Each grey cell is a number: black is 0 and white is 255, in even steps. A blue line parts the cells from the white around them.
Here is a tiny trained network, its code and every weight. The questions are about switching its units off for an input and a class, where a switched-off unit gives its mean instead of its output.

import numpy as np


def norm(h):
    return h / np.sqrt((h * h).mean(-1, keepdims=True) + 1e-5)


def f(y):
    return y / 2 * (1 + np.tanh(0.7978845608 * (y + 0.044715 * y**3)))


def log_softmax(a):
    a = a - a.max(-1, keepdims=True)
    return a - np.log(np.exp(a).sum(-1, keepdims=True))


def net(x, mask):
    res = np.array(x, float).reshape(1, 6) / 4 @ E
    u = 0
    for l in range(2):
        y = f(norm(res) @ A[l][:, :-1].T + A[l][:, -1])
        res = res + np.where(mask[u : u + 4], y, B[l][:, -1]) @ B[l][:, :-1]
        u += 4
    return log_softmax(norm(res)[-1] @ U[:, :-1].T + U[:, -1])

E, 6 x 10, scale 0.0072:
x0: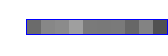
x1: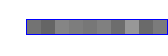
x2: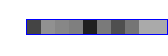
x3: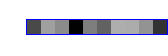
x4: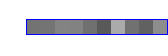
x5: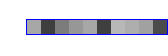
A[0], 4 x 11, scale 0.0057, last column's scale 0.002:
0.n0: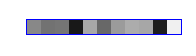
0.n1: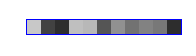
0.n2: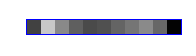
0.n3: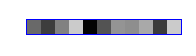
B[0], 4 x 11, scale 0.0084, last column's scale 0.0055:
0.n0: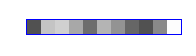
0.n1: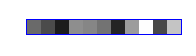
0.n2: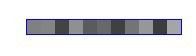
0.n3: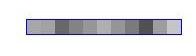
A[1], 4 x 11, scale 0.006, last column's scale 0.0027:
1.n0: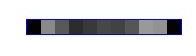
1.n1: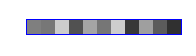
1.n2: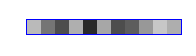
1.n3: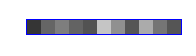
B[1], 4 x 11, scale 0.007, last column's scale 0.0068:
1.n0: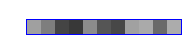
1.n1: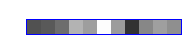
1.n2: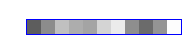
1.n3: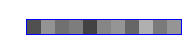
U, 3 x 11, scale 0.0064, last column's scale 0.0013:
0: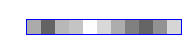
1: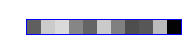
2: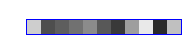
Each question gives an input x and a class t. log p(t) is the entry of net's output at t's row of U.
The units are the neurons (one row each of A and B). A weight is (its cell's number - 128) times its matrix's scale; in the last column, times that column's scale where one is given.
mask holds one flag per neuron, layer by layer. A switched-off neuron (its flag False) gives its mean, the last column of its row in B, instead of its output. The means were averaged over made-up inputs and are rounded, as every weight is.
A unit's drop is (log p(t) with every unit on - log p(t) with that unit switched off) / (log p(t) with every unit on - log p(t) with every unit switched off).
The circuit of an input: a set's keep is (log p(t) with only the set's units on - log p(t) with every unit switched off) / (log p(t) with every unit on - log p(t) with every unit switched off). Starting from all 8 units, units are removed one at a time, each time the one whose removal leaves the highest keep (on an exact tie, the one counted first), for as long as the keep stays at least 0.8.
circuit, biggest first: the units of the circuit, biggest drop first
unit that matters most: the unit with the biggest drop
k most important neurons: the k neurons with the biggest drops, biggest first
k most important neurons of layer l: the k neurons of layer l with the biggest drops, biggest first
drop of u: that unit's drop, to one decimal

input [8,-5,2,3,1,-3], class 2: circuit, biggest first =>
(0.n2, 1.n0)
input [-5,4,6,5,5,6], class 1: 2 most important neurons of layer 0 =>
(0.n0, 0.n1)
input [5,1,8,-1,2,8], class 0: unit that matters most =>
0.n3
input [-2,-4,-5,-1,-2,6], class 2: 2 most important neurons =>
(0.n1, 1.n2)
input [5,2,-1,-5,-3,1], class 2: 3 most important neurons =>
(0.n1, 0.n0, 1.n1)
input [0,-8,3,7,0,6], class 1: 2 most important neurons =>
(0.n0, 1.n2)
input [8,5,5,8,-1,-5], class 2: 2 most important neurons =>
(1.n0, 0.n2)
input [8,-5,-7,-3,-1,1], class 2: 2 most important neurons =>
(0.n1, 1.n2)
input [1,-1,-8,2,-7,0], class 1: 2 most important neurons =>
(0.n0, 1.n0)
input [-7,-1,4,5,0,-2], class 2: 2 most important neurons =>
(1.n0, 0.n2)
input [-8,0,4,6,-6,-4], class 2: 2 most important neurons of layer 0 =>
(0.n2, 0.n3)
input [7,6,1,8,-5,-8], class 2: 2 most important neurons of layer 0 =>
(0.n2, 0.n3)
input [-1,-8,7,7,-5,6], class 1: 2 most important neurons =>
(0.n0, 0.n1)
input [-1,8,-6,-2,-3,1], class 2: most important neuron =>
(0.n1)
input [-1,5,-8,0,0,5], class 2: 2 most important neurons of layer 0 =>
(0.n1, 0.n3)
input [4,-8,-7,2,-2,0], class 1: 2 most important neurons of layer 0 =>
(0.n0, 0.n3)
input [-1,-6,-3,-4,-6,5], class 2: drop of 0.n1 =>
0.4
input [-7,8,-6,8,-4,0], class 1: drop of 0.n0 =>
0.7
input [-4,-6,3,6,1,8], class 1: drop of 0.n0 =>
0.6
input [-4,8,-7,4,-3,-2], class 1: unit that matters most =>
0.n0
